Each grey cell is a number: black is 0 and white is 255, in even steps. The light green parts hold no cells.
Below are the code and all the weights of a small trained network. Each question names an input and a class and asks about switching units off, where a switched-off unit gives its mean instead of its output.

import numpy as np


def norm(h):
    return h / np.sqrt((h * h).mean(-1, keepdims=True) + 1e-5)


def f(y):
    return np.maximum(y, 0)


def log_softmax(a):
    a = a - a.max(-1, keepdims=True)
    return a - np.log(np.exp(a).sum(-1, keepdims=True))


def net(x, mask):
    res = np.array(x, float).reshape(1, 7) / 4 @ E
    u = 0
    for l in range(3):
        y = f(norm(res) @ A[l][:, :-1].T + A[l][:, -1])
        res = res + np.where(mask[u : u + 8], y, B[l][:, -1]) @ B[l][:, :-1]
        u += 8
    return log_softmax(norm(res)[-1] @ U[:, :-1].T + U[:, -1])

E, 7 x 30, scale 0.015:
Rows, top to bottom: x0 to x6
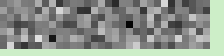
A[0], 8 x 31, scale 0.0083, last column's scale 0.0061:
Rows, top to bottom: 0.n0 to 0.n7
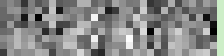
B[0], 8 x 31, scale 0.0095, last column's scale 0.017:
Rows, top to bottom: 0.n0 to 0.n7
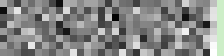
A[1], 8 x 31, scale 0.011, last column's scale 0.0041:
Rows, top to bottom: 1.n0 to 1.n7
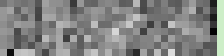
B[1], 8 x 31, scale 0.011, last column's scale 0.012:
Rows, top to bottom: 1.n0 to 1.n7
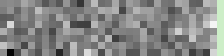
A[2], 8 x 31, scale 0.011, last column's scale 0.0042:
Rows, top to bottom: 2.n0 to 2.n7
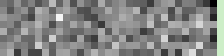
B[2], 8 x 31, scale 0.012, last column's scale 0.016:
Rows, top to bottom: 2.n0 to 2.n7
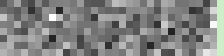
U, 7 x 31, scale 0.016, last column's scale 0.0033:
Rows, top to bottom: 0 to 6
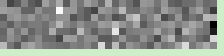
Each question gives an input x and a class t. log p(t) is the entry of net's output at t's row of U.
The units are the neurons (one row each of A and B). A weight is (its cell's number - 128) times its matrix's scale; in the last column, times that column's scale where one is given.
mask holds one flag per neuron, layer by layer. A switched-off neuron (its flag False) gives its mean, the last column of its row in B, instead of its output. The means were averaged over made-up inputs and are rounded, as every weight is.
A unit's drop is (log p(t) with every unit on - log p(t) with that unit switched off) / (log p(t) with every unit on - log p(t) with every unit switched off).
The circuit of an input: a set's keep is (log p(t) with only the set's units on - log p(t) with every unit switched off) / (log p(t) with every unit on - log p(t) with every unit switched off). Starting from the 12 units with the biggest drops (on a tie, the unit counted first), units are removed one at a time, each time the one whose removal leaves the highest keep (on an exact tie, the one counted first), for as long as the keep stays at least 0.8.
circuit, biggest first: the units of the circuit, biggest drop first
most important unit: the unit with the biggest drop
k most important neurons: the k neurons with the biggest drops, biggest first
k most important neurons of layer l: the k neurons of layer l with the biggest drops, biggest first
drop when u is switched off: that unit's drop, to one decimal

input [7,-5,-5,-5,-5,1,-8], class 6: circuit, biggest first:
(0.n4)
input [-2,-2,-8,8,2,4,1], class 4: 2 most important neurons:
(0.n7; 2.n3)
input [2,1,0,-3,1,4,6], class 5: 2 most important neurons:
(0.n7; 0.n2)
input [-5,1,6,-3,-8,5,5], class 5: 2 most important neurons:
(2.n3; 2.n7)
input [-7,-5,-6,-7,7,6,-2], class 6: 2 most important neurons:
(0.n4; 0.n2)
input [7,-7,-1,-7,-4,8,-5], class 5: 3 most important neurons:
(0.n7; 2.n3; 2.n7)
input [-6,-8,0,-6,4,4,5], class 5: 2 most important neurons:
(0.n7; 2.n3)
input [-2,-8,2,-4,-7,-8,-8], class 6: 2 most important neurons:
(0.n4; 0.n7)
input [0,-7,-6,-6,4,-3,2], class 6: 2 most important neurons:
(0.n4; 0.n0)
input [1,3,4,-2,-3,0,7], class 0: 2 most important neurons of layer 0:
(0.n6; 0.n1)
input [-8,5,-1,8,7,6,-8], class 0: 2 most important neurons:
(1.n7; 0.n4)
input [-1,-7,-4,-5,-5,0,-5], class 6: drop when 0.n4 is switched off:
0.8
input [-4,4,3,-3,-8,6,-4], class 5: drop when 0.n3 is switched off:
0.0
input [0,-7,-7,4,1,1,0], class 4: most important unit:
0.n4
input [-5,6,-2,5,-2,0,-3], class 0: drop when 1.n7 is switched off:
0.2
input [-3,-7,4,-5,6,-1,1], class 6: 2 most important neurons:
(0.n4; 2.n7)
